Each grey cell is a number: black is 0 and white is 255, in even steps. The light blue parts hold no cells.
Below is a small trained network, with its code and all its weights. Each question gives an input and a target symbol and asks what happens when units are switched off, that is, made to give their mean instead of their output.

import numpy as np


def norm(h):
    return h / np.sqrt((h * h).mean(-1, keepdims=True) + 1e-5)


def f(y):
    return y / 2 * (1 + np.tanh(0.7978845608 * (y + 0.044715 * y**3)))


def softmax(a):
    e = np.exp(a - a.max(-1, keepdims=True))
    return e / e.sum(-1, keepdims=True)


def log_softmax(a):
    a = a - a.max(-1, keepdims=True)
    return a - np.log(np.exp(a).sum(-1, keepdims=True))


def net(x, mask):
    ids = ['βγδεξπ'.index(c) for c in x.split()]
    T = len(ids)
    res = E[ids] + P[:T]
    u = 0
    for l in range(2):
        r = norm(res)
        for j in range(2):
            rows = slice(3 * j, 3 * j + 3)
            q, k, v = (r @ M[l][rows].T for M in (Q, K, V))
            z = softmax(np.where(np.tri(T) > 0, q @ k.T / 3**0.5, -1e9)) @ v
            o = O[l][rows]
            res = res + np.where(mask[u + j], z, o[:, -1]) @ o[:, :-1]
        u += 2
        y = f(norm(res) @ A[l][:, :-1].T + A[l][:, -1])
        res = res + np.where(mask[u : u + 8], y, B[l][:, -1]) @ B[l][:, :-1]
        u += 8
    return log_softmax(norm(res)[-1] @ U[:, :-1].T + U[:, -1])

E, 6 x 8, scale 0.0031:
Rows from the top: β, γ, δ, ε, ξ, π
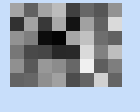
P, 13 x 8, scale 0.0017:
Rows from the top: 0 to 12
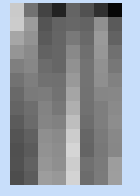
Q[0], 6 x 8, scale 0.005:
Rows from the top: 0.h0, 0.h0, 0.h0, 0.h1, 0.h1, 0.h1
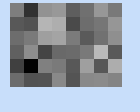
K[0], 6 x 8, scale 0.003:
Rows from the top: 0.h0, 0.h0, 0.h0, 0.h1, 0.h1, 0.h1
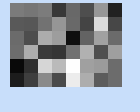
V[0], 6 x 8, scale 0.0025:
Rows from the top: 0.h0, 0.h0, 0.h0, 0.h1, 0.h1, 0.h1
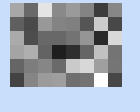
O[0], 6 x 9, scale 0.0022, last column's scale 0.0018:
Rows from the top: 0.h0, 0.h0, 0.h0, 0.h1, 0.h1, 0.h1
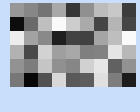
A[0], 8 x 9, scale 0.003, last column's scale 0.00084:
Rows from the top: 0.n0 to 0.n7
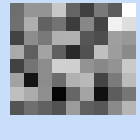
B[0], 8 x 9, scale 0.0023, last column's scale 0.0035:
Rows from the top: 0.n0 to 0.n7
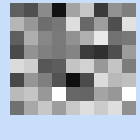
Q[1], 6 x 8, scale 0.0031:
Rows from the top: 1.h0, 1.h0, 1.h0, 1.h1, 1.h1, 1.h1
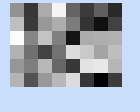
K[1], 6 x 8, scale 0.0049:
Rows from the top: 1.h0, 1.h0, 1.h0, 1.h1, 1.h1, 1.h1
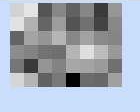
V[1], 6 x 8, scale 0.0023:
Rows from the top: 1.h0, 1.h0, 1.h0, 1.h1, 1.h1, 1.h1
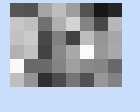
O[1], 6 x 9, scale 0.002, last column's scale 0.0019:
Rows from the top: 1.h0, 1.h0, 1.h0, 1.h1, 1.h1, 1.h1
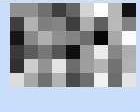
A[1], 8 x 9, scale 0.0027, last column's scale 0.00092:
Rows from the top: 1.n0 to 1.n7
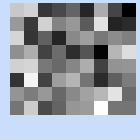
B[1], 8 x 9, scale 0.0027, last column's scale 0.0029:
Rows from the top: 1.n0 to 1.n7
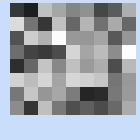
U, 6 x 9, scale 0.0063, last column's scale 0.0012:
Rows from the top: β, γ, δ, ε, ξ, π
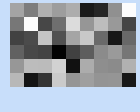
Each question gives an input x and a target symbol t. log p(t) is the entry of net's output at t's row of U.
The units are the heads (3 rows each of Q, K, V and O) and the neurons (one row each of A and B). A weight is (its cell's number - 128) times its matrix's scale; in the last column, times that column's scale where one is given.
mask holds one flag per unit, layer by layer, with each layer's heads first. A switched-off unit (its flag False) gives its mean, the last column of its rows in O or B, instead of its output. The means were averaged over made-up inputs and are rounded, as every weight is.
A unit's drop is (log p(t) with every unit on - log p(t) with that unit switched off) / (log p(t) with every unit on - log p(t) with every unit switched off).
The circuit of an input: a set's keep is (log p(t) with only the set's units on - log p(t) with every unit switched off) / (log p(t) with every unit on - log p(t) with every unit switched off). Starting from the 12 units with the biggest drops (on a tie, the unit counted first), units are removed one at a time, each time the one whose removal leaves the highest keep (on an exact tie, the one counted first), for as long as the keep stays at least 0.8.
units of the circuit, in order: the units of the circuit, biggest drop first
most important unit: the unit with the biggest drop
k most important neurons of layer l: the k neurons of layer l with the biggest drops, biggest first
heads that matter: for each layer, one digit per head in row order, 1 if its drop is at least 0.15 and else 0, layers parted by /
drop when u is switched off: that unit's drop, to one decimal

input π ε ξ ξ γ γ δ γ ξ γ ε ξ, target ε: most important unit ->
0.n5
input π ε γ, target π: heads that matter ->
01 / 10
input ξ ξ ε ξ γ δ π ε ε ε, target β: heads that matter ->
10 / 11
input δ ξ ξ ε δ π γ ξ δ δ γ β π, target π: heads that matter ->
11 / 10
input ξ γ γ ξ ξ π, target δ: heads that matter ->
10 / 10
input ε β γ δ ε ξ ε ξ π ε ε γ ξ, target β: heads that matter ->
10 / 11
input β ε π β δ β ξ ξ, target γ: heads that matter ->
11 / 01
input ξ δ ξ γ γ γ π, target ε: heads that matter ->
00 / 01
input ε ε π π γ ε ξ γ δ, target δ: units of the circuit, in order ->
(1.n0, 1.n2, 1.n7)
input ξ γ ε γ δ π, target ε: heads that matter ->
01 / 01
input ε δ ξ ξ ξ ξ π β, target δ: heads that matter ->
11 / 10
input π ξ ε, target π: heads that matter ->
01 / 11
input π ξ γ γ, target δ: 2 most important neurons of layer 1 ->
(1.n0, 1.n7)
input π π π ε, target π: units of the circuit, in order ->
(0.h1)
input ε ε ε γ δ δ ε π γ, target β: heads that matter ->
11 / 10
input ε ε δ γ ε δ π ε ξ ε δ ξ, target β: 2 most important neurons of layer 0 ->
(0.n5, 0.n6)
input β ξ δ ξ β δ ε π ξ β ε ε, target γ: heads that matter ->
10 / 01
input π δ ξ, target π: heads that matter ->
11 / 11
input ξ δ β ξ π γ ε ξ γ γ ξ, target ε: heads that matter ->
01 / 01
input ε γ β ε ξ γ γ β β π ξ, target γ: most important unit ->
1.h1
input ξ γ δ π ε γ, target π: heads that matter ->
11 / 10
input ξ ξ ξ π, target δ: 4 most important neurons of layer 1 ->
(1.n5, 1.n6, 1.n2, 1.n3)
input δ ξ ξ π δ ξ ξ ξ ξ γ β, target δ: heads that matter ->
11 / 00
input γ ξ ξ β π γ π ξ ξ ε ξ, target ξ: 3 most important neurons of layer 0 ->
(0.n5, 0.n4, 0.n6)
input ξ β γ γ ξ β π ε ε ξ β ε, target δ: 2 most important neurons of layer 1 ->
(1.n2, 1.n0)
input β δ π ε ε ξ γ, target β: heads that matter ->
11 / 11
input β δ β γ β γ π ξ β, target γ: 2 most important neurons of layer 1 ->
(1.n7, 1.n0)
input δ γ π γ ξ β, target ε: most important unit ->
0.n6
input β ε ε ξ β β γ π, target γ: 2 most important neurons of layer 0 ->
(0.n3, 0.n5)
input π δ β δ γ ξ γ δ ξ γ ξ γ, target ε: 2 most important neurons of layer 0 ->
(0.n6, 0.n1)
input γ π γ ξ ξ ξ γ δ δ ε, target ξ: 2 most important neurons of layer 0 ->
(0.n7, 0.n1)
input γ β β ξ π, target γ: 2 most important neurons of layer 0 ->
(0.n5, 0.n3)
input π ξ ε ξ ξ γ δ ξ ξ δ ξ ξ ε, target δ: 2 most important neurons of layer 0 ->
(0.n6, 0.n5)
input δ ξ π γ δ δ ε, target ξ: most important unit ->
1.h0
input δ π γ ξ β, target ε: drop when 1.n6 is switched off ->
0.1
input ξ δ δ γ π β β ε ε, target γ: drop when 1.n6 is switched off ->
0.2
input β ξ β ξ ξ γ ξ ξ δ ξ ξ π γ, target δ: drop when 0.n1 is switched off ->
0.9
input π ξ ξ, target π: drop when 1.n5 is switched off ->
0.2
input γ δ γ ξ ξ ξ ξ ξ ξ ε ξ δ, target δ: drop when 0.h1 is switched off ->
0.1
